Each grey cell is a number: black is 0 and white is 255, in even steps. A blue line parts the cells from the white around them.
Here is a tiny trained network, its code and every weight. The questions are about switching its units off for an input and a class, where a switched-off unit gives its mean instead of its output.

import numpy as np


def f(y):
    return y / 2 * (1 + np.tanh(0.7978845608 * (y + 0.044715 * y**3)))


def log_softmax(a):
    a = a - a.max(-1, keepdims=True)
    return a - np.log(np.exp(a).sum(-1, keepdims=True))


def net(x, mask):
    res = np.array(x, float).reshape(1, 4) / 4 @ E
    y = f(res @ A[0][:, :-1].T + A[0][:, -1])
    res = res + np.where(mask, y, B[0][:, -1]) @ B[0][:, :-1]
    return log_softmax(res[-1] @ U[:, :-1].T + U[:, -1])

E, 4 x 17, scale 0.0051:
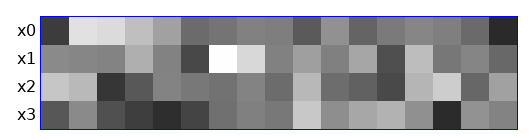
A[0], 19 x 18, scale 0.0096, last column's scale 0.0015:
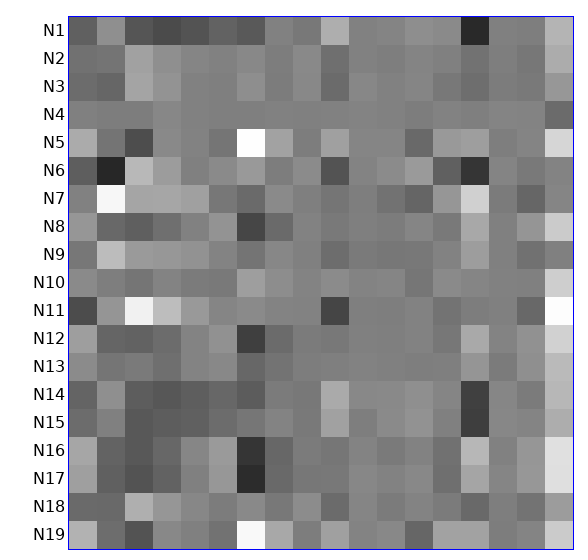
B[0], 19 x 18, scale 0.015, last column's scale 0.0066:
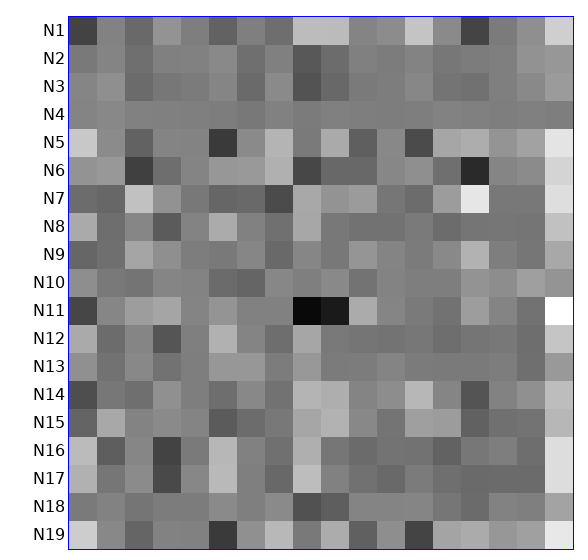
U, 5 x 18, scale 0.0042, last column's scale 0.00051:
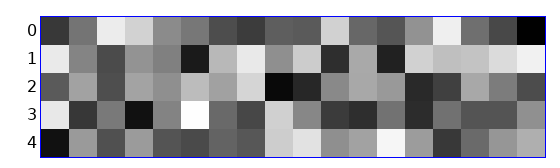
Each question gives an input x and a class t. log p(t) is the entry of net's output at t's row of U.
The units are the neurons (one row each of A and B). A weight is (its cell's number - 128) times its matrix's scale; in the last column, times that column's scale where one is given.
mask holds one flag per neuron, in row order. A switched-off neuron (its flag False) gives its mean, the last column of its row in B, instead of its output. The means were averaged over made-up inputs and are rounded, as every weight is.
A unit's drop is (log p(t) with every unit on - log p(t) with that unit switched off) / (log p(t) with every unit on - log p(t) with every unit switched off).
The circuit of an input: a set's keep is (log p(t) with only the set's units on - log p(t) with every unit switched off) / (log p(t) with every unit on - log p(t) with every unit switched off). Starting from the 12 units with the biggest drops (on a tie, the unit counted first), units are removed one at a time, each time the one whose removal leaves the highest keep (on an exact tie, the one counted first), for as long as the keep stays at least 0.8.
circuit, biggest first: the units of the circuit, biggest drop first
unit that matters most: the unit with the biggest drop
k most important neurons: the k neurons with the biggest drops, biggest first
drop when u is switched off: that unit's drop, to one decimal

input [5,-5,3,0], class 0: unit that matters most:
N7
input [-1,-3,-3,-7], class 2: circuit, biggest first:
N11; N7
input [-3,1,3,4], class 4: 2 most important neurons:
N1; N14
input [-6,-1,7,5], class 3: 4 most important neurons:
N17; N16; N12; N8
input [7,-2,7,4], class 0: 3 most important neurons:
N7; N6; N9
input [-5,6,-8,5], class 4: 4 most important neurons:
N1; N15; N14; N16
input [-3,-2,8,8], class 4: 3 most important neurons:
N1; N14; N15
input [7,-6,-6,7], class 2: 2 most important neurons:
N11; N6
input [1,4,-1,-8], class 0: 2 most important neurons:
N11; N7
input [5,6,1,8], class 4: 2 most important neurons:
N1; N14
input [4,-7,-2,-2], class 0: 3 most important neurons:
N11; N9; N7
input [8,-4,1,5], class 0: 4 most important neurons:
N11; N7; N6; N9
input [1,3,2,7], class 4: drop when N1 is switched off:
0.1
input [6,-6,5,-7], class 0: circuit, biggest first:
N7
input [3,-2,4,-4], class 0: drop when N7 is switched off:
0.2
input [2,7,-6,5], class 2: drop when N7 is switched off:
0.1
